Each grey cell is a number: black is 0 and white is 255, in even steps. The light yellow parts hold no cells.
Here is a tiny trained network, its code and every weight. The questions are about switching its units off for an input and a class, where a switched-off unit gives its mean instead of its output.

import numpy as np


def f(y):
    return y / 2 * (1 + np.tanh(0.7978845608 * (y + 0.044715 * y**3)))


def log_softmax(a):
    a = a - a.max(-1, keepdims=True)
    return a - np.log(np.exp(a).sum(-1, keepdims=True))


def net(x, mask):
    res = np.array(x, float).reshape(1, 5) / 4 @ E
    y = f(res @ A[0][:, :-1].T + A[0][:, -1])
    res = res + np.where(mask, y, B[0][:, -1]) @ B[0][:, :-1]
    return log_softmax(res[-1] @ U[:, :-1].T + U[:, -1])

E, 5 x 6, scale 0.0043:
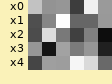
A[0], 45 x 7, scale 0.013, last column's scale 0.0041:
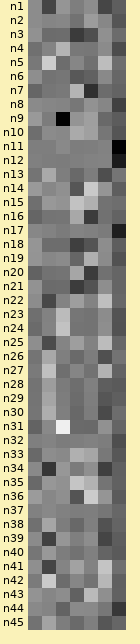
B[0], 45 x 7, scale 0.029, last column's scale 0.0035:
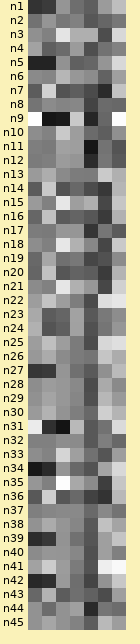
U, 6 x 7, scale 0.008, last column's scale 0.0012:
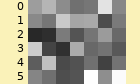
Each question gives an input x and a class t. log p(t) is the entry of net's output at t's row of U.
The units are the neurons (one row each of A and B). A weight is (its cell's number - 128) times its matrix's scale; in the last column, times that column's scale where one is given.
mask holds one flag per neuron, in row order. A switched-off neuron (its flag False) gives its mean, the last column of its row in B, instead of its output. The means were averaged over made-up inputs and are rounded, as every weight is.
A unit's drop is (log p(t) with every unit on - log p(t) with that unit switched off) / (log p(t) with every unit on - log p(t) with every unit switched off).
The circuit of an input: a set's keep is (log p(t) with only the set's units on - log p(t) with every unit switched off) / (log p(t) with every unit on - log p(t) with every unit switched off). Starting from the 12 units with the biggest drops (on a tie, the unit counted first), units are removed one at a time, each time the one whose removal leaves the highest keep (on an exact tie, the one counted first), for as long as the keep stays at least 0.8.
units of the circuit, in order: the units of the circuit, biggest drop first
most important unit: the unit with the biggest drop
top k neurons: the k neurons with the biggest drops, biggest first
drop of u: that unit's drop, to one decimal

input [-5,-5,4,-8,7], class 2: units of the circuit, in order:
[n5]
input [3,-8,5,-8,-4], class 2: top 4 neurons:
[n5; n42; n27; n31]
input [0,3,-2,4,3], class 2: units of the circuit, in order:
[n34; n39]
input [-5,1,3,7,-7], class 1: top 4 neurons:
[n3; n21; n18; n5]
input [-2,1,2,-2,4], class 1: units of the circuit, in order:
[n35; n15]
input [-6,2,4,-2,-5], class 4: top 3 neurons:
[n7; n20; n16]
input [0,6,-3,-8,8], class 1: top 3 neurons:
[n35; n15; n33]
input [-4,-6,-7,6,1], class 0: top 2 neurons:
[n41; n22]
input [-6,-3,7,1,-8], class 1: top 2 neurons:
[n3; n21]
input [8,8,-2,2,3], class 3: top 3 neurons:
[n31; n24; n23]
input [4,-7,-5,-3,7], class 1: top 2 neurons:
[n35; n15]
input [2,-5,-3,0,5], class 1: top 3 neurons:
[n31; n35; n15]
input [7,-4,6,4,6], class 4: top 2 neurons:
[n36; n14]
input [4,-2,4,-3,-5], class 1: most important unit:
n41
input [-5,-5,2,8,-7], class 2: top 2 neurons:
[n34; n39]
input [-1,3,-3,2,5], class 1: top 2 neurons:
[n9; n35]
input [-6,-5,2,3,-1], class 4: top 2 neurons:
[n7; n31]
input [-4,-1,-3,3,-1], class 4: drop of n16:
0.2
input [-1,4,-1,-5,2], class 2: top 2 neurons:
[n9; n5]
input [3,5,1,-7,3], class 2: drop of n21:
0.0
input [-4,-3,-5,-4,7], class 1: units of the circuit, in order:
[n35]
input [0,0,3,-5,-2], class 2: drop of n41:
0.1
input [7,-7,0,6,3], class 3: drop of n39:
-0.1
